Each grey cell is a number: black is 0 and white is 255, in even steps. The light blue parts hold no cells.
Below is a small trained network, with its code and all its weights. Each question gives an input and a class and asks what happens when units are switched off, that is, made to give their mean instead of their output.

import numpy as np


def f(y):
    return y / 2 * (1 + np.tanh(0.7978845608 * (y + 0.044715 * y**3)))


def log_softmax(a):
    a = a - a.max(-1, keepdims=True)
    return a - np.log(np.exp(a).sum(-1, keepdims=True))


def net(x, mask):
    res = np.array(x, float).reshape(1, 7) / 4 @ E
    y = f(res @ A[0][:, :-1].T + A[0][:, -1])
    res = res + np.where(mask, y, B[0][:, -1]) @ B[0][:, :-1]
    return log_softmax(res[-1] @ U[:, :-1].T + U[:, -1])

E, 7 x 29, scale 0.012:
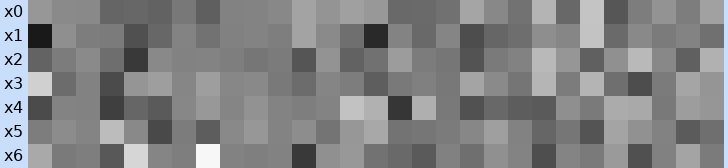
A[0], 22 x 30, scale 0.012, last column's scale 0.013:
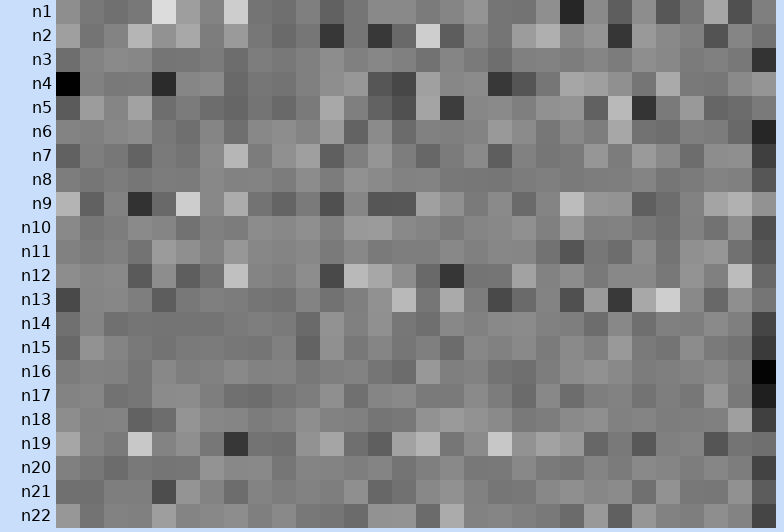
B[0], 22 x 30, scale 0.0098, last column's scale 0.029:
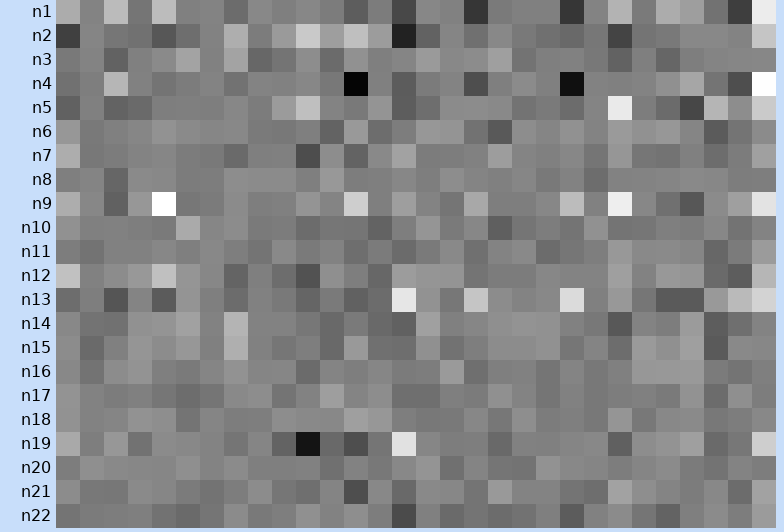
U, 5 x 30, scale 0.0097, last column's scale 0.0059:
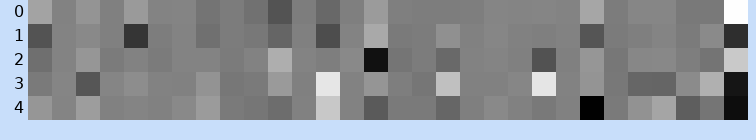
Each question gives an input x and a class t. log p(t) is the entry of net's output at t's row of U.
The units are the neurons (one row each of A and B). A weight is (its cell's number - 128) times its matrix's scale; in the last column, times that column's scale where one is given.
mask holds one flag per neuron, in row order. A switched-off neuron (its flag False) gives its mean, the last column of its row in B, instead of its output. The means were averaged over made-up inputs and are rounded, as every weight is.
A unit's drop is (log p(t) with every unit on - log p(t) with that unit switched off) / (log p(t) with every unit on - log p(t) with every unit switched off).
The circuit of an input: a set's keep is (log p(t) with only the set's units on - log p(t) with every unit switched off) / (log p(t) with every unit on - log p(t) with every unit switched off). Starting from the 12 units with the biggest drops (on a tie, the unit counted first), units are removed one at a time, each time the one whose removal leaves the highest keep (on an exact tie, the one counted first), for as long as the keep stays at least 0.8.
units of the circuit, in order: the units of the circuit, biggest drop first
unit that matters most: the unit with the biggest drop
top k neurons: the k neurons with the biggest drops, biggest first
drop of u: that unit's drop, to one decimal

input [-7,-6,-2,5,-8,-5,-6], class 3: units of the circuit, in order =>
[n9; n4]
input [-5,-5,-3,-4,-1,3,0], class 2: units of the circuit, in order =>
[n2]
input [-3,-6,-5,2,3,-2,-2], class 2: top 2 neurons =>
[n19; n13]
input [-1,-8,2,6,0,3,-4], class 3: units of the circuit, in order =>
[n4; n1]
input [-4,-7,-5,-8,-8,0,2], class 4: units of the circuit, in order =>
[n19; n2]
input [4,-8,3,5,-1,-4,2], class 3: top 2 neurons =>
[n9; n4]
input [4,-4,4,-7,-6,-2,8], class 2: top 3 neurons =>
[n2; n19; n1]
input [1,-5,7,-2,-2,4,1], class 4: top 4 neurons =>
[n9; n2; n5; n4]
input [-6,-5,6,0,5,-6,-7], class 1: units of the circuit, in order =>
[n13; n1]
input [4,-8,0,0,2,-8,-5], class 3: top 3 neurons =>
[n4; n1; n9]
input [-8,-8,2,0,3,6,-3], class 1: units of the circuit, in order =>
[n13; n9]
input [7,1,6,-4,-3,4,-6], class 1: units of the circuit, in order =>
[n9; n1]
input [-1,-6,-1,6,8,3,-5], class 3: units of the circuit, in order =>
[n4; n1]
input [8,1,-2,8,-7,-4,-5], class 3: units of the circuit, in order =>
[n9]
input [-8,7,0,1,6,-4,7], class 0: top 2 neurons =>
[n7; n2]
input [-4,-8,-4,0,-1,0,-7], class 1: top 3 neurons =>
[n9; n1; n12]
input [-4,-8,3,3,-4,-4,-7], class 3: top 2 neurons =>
[n9; n4]
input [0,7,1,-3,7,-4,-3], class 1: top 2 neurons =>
[n13; n1]
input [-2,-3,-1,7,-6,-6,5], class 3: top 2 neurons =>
[n9; n4]
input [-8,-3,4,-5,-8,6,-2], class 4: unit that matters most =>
n2
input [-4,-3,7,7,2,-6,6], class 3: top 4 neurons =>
[n9; n4; n2; n19]
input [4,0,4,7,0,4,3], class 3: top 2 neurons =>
[n4; n1]
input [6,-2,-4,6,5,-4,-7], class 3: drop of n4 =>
0.5
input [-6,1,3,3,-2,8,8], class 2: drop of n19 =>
0.0
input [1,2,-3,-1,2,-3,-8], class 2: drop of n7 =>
0.1
